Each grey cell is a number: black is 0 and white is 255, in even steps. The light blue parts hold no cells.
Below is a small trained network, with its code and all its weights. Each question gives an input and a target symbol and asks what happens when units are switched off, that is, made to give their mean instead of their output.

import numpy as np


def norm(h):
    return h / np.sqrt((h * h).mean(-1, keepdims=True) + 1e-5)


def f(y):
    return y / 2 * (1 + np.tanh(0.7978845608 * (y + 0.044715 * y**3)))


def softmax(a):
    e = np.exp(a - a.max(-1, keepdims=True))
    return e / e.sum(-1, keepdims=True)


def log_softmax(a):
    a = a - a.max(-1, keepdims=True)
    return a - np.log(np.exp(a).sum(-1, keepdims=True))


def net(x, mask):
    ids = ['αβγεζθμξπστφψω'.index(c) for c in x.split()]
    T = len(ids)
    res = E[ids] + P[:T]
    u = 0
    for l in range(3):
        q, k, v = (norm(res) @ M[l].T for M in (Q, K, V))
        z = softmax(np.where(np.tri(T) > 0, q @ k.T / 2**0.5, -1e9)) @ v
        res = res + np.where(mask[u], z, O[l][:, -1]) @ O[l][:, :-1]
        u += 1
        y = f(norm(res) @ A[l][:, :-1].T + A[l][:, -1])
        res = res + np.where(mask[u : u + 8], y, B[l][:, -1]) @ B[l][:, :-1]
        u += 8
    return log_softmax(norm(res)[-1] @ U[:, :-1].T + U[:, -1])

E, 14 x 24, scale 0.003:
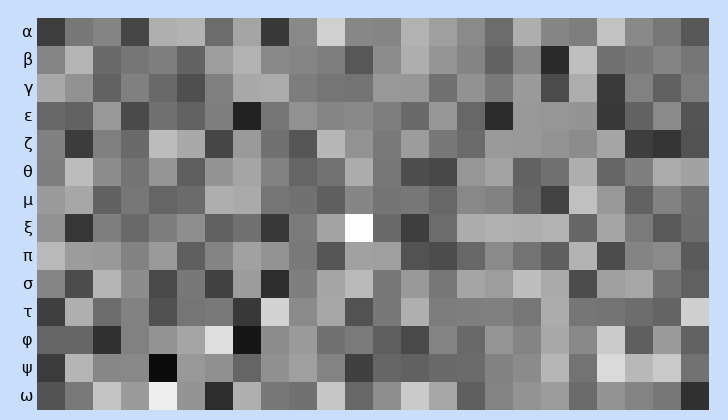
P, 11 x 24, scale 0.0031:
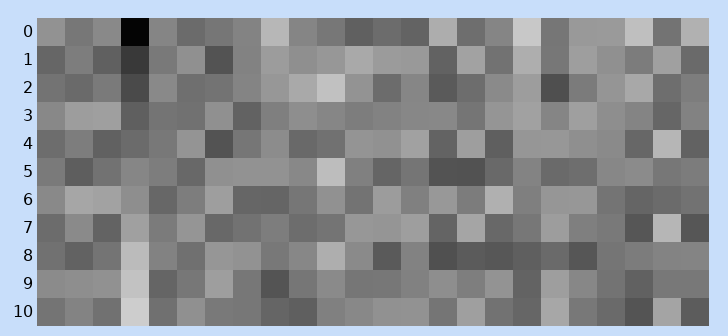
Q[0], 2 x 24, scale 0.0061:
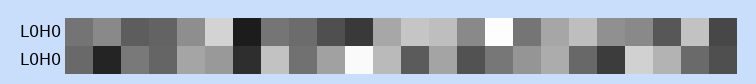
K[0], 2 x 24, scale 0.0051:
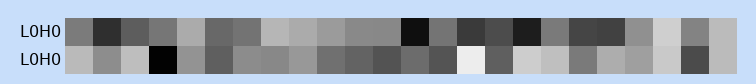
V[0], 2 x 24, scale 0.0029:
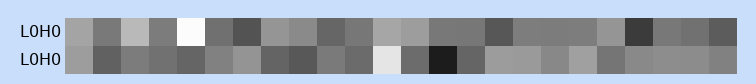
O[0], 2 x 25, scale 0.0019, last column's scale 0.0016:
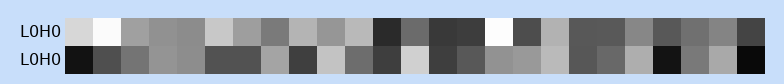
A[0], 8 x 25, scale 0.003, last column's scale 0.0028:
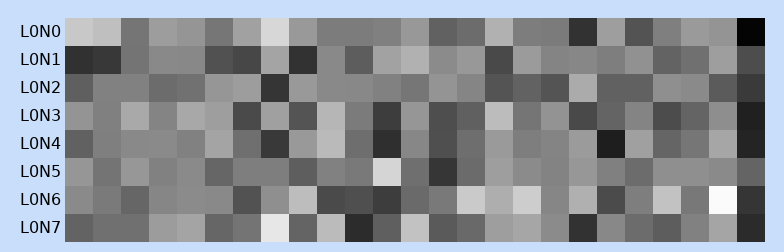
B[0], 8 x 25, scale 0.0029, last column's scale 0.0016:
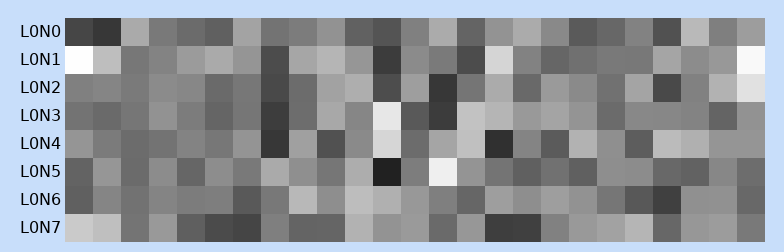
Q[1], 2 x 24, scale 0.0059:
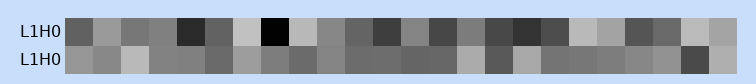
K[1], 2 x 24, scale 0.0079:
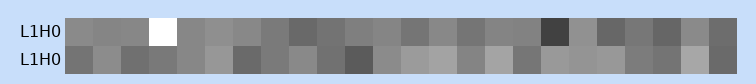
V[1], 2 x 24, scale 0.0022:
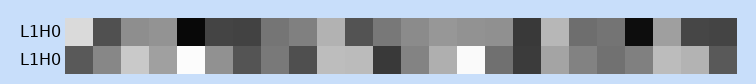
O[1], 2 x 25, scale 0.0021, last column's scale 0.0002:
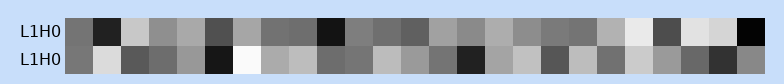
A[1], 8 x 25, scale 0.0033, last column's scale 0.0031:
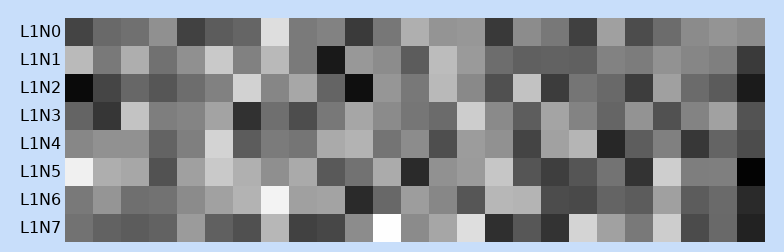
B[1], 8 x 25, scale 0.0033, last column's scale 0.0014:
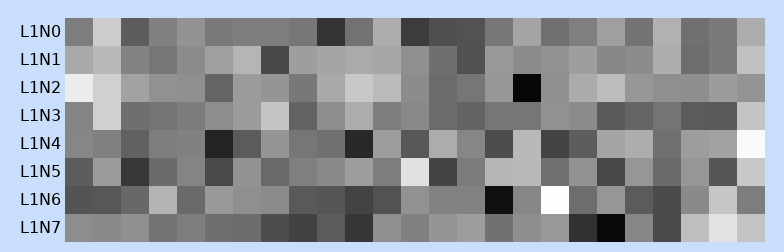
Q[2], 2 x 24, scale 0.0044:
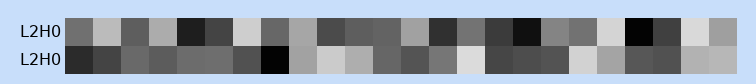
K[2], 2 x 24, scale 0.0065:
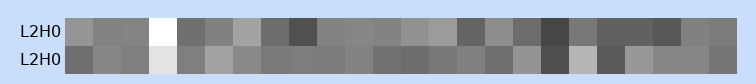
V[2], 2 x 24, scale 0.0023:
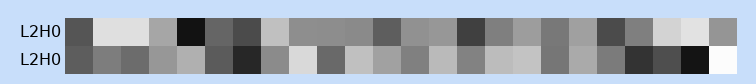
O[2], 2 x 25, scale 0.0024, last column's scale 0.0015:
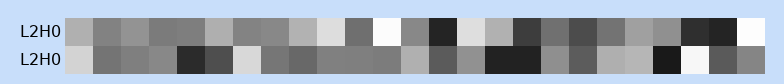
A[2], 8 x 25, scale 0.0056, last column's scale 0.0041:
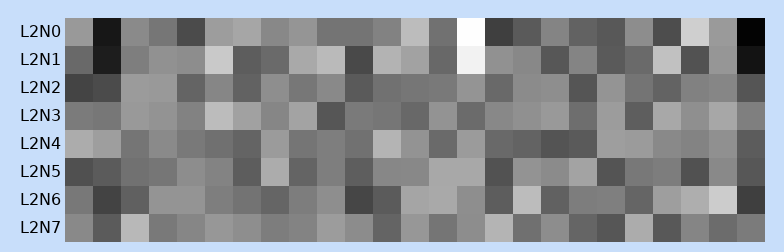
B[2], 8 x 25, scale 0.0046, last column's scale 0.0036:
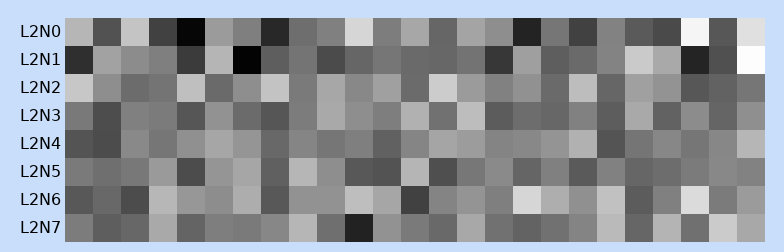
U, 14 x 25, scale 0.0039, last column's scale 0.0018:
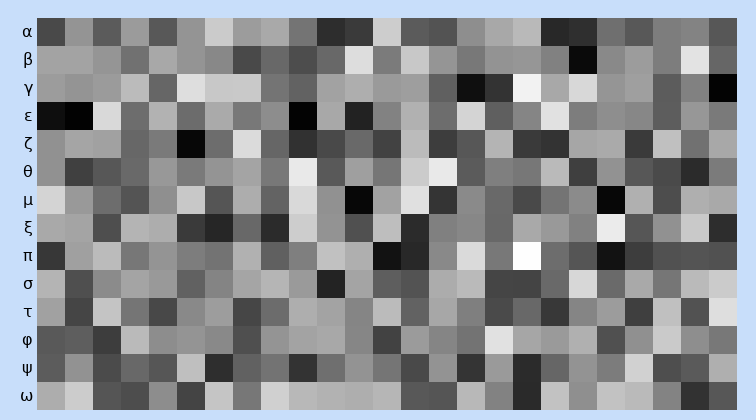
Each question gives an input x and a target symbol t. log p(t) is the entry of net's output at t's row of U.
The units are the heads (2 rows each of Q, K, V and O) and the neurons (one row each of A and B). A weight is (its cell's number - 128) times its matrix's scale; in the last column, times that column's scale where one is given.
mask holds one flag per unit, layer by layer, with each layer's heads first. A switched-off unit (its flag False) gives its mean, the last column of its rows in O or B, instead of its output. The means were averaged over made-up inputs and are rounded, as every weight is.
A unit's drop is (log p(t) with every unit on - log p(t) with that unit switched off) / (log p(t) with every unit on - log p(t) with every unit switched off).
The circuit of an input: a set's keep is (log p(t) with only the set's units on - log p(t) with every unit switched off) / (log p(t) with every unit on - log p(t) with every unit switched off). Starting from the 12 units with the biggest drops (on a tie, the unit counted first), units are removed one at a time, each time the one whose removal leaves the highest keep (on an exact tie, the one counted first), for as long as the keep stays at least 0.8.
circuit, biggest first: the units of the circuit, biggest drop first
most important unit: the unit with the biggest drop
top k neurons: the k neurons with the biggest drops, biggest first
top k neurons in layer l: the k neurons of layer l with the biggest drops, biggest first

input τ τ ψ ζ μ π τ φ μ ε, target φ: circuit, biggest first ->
[L2N6, L0H0, L2H0]
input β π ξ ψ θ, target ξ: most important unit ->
L0H0
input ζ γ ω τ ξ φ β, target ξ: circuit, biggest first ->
[L0H0, L0N7]
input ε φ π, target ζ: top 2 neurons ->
[L0N7, L0N1]
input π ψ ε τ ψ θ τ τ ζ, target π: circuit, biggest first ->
[L0H0, L1N3, L0N3]
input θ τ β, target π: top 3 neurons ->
[L1N0, L0N7, L0N1]
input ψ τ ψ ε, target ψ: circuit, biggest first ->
[L2H0, L2N1]
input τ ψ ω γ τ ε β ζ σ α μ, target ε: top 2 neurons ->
[L0N7, L2N4]
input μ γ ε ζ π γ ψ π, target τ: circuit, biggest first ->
[L2N3, L0N0, L0H0, L1H0]
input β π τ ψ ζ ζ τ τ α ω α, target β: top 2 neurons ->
[L1N7, L1N1]
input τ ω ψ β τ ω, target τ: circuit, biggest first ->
[L2H0, L2N0]
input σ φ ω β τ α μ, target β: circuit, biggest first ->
[L0H0, L1N7, L1N2, L2N4]
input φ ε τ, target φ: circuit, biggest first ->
[L0H0, L2N6, L2H0]
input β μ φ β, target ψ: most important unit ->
L1N0
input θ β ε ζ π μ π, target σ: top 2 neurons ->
[L2N7, L0N0]
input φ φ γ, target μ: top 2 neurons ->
[L0N7, L0N1]
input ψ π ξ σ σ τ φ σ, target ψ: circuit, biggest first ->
[L2N1, L2H0]
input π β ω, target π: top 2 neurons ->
[L1N3, L0N3]
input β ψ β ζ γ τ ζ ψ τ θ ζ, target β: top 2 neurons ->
[L1N7, L1N1]
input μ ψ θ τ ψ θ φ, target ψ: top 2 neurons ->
[L2N1, L0N1]
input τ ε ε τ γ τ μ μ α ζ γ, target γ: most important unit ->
L1N2
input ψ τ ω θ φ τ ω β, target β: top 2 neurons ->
[L1N7, L1N2]
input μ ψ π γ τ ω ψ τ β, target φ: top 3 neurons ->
[L0N1, L2N6, L1N6]
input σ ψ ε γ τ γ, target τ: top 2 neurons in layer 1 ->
[L1N2, L1N0]
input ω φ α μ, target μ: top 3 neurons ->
[L0N1, L0N7, L2N1]
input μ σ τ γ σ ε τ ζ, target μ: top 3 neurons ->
[L1N3, L0N1, L2N1]
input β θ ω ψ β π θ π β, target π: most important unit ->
L0H0
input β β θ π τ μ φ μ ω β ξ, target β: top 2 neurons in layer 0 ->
[L0N1, L0N5]
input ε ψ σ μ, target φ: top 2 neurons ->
[L0N1, L2N6]
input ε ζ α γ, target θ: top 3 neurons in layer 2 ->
[L2N2, L2N3, L2N0]
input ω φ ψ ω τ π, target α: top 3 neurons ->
[L1N5, L1N6, L0N0]
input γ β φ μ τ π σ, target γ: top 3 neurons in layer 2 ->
[L2N0, L2N7, L2N1]
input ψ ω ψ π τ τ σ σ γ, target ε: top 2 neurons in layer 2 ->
[L2N4, L2N0]
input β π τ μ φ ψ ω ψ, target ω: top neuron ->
[L2N1]
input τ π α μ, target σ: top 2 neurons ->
[L2N7, L0N3]
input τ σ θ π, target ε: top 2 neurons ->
[L0N7, L2N4]
